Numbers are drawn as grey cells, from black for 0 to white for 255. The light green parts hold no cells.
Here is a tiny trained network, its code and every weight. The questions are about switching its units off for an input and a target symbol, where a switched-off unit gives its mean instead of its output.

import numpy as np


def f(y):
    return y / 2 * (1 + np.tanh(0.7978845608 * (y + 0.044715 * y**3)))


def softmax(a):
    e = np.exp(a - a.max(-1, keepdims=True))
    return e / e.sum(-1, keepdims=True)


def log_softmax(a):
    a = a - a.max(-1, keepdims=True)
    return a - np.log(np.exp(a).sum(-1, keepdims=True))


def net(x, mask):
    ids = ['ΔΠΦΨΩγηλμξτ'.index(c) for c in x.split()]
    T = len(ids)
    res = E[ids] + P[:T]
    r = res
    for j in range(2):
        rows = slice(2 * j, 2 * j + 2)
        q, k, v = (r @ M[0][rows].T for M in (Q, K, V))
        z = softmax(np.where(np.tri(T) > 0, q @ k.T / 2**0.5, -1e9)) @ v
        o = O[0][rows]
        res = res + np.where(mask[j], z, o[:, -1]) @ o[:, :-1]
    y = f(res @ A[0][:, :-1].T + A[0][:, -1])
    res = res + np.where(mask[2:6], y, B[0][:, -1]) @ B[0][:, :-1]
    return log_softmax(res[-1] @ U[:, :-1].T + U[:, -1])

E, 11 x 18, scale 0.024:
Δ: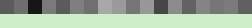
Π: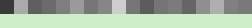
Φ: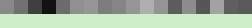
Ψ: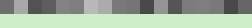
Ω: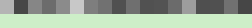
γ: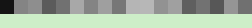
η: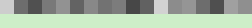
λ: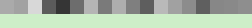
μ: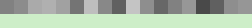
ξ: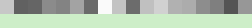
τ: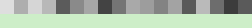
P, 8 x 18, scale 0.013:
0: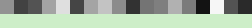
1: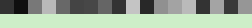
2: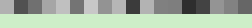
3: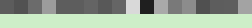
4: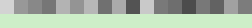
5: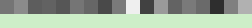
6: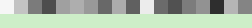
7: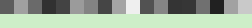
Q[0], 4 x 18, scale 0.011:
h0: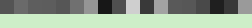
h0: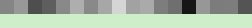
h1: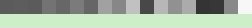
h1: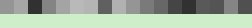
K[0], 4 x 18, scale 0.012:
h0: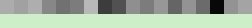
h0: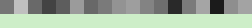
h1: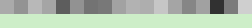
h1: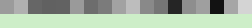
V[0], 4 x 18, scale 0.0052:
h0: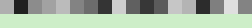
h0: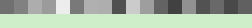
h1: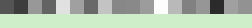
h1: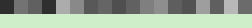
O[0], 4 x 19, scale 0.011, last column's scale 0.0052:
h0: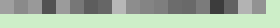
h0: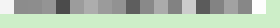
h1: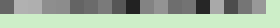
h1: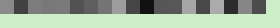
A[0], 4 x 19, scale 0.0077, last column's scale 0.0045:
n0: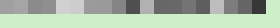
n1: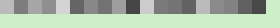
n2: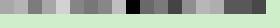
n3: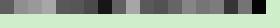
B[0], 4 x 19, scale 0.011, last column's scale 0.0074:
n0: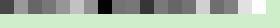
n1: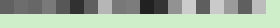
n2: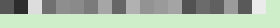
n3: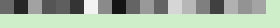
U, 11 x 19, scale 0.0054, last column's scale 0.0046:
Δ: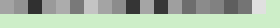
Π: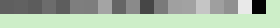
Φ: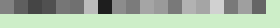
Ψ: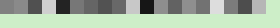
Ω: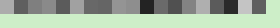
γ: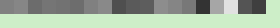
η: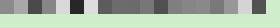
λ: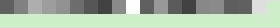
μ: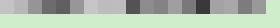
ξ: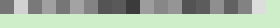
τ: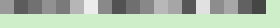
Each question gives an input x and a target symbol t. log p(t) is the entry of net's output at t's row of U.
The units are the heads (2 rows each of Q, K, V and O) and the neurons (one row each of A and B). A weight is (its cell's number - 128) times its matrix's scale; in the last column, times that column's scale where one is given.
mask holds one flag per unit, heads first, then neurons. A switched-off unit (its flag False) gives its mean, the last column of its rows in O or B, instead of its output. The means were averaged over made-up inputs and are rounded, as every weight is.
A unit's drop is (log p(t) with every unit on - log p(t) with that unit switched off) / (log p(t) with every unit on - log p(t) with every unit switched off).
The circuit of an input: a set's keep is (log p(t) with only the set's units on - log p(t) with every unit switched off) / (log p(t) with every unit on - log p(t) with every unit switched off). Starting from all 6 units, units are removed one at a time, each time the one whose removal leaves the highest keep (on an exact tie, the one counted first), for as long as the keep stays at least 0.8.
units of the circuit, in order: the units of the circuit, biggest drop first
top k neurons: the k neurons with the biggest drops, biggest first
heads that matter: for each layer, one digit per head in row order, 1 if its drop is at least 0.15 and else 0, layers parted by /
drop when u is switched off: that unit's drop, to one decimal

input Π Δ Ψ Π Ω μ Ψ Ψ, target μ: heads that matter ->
10
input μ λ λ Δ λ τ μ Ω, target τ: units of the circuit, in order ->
[h1]
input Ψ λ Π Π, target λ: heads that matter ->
11
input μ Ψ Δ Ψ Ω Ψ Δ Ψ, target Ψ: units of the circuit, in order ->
[h0 h1]
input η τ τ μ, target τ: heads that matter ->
01
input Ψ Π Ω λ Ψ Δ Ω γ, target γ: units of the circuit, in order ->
[h1 n3]
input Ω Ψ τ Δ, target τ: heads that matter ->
01
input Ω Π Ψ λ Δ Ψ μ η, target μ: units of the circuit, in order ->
[h0 n0]
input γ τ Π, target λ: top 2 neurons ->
[n2 n3]
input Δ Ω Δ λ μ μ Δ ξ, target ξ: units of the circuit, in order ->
[h1 h0]
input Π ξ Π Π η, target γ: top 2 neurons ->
[n1 n2]
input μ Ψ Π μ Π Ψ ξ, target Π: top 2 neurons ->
[n1 n0]
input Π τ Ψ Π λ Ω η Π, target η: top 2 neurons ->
[n3 n2]
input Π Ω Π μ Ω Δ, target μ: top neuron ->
[n0]
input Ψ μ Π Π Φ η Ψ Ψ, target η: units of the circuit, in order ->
[h0 n3 h1]
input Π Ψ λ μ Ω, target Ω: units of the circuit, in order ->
[n0 h0]
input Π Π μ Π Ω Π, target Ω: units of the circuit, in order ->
[h0 h1]
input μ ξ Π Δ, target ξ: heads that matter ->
01
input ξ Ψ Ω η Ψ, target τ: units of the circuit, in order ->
[h0 n2]
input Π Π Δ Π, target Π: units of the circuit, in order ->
[n3 h0]
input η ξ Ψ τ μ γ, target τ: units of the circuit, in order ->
[h1]
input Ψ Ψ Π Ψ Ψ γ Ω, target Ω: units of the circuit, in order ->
[n0 h1]
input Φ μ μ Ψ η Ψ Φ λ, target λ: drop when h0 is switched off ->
1.4
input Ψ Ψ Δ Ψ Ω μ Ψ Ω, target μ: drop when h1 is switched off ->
0.0
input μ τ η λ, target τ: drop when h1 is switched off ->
1.2
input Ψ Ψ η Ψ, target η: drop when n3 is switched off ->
0.9
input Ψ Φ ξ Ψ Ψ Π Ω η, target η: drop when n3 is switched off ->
0.9
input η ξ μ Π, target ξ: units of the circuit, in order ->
[h1]
